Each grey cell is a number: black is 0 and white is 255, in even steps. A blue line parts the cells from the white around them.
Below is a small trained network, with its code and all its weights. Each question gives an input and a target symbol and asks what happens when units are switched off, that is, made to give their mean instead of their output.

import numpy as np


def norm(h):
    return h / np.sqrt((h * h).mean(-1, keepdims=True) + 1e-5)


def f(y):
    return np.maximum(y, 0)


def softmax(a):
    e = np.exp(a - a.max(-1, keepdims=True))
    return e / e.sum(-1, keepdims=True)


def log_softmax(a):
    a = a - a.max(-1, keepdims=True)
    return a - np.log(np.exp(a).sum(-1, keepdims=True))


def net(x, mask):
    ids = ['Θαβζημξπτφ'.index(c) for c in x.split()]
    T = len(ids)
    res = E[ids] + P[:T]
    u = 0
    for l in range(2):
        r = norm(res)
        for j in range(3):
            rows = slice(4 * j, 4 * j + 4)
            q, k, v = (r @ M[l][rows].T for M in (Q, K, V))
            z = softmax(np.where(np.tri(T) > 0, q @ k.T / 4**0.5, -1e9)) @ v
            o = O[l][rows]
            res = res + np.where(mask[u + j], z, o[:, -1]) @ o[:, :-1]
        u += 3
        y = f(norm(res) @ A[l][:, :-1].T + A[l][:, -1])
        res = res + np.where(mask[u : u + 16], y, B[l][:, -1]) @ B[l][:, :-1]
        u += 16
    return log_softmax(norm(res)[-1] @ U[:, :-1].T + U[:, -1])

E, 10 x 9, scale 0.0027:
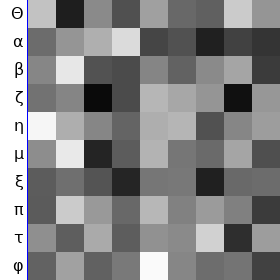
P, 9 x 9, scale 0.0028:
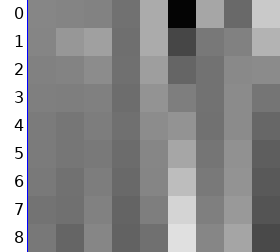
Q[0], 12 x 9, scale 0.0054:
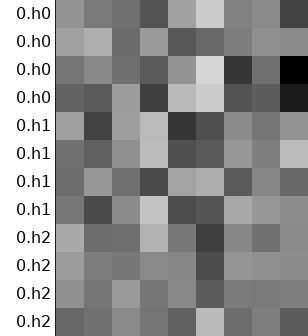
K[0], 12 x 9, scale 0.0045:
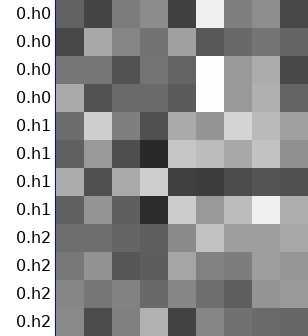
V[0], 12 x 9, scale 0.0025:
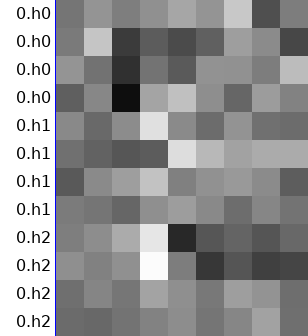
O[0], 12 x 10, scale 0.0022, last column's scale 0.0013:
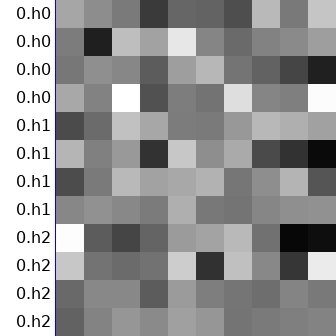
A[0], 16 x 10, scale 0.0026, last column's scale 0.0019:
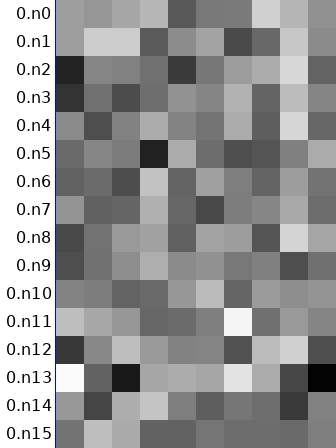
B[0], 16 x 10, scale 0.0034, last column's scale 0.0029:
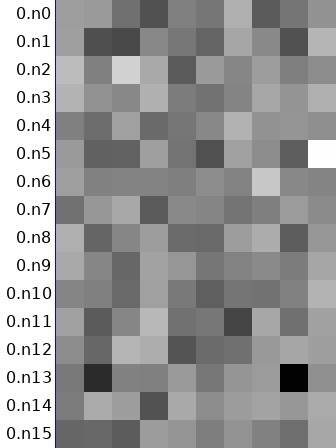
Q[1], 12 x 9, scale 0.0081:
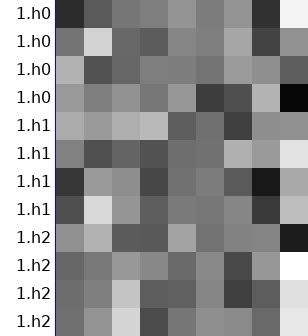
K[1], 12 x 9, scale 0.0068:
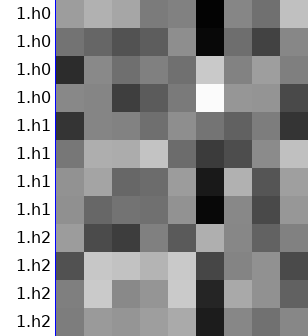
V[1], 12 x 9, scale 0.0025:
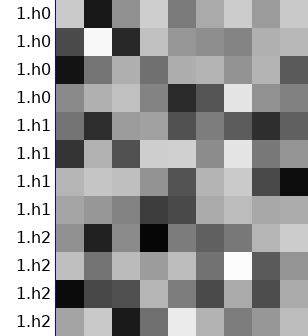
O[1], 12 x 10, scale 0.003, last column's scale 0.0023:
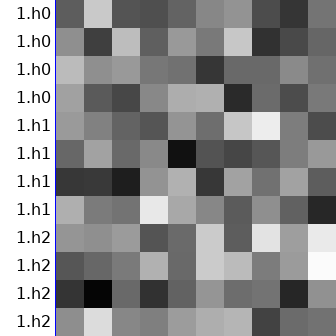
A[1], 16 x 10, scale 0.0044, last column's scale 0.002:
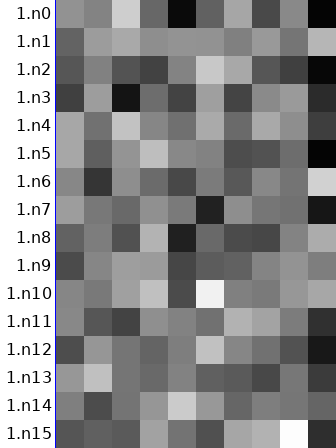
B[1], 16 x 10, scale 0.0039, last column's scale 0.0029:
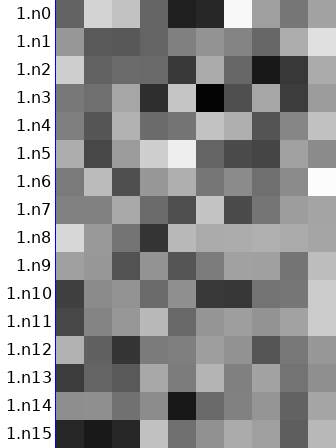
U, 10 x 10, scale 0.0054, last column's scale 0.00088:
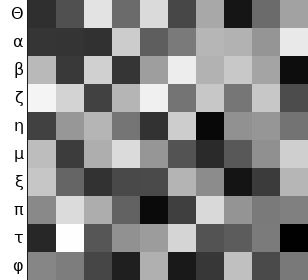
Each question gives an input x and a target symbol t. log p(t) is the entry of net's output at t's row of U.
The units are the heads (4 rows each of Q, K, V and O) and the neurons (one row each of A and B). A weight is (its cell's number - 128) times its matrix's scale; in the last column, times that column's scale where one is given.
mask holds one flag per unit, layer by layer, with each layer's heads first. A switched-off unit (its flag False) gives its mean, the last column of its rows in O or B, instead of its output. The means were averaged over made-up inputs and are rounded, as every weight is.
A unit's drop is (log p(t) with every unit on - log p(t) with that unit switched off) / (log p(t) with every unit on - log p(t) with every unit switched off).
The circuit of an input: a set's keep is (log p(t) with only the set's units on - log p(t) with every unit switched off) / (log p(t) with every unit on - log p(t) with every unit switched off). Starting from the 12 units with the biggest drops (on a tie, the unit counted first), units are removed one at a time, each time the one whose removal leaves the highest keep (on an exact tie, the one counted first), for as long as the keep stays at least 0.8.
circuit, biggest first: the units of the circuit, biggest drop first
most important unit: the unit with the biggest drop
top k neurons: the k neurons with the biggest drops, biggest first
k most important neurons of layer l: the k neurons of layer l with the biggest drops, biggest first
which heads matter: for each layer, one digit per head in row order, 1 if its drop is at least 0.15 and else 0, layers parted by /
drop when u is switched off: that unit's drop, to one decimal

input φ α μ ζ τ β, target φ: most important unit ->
0.h1
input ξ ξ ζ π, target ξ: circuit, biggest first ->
(1.h2; 1.n2)
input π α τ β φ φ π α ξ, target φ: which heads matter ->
001 / 000
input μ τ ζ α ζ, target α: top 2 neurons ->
(0.n3; 0.n10)
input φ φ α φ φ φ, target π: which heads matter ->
010 / 010
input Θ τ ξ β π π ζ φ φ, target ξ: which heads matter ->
010 / 001
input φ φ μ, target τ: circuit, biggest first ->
(1.h1; 1.h2; 1.n13)
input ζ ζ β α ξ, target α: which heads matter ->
010 / 010
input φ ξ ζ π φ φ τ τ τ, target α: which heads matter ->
010 / 011
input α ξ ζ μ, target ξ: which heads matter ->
100 / 100
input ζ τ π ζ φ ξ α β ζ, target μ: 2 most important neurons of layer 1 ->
(1.n5; 1.n10)
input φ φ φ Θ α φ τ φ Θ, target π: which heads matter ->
011 / 100
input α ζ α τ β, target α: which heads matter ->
011 / 001
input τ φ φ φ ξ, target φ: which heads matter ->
010 / 001
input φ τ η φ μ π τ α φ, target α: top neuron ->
(1.n15)
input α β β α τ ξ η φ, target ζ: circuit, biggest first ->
(1.h2; 0.n5)
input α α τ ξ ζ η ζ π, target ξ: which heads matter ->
010 / 000
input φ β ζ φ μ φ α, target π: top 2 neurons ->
(1.n0; 0.n14)
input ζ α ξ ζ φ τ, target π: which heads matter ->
010 / 000
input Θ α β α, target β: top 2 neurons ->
(0.n14; 1.n4)
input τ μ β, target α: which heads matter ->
010 / 101
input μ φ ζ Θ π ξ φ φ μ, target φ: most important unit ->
1.h2
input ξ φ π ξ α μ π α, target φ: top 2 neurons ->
(0.n12; 0.n14)
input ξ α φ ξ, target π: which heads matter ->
010 / 010
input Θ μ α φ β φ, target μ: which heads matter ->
010 / 100
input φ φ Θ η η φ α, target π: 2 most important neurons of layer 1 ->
(1.n0; 1.n6)
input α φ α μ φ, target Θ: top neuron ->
(1.n6)
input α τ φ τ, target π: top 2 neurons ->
(1.n0; 1.n10)
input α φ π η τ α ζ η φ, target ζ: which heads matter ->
011 / 101
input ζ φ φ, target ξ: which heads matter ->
000 / 001
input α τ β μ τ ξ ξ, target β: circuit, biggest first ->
(0.h1; 1.h1; 0.n2)
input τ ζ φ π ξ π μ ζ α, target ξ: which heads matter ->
001 / 011
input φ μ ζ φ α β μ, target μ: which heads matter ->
110 / 110
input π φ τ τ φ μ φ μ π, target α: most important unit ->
1.h1
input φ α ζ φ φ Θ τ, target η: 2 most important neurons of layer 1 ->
(1.n10; 1.n4)
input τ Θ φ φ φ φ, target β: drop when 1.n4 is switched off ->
0.1
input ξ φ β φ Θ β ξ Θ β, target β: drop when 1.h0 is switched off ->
0.2
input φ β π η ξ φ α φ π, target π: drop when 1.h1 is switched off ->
0.1
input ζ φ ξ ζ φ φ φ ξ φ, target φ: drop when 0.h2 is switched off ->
0.2
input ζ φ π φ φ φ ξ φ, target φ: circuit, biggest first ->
(1.h2)
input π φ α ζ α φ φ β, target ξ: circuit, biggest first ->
(1.h2; 1.n2)
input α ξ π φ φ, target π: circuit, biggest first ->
(0.h1; 1.h1; 1.h0)
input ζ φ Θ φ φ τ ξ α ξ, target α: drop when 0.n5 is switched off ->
0.1
